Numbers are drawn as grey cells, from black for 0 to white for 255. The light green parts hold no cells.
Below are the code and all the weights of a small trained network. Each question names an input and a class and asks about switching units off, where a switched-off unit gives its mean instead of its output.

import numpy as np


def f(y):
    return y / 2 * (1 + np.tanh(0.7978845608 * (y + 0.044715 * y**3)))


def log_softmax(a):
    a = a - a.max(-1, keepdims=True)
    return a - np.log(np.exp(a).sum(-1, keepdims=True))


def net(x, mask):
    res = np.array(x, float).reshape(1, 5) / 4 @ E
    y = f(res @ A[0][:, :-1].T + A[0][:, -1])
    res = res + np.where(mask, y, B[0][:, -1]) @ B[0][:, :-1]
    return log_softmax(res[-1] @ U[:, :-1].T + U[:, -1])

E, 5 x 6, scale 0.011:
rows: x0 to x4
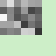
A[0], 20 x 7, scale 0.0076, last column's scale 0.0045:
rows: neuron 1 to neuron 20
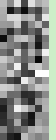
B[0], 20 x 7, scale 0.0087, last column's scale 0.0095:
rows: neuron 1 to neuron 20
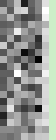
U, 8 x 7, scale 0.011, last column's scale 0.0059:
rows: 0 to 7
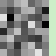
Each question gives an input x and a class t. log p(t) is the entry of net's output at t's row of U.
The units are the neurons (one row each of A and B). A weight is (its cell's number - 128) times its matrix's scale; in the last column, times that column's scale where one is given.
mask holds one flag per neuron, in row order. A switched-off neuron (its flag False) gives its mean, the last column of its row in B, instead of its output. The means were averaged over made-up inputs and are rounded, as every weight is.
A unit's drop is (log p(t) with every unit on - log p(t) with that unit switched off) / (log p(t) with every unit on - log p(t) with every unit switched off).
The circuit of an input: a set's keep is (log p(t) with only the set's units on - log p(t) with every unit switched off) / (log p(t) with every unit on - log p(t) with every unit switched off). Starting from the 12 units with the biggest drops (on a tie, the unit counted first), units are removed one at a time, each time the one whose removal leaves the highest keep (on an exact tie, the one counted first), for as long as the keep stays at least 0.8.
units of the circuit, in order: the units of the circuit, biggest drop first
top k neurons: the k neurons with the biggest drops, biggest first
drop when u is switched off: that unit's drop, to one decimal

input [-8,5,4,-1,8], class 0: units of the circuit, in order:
(neuron 2)
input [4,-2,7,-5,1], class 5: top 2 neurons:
(neuron 13; neuron 2)
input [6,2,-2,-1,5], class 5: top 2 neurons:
(neuron 3; neuron 16)
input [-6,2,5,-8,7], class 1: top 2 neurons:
(neuron 18; neuron 6)
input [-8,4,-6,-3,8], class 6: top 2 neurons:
(neuron 6; neuron 16)
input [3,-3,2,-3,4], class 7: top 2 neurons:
(neuron 16; neuron 12)
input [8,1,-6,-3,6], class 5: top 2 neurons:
(neuron 16; neuron 3)
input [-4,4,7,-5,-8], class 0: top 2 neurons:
(neuron 2; neuron 14)
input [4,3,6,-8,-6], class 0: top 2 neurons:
(neuron 11; neuron 13)
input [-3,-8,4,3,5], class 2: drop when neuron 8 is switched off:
-0.1
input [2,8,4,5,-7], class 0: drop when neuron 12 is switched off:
-0.1
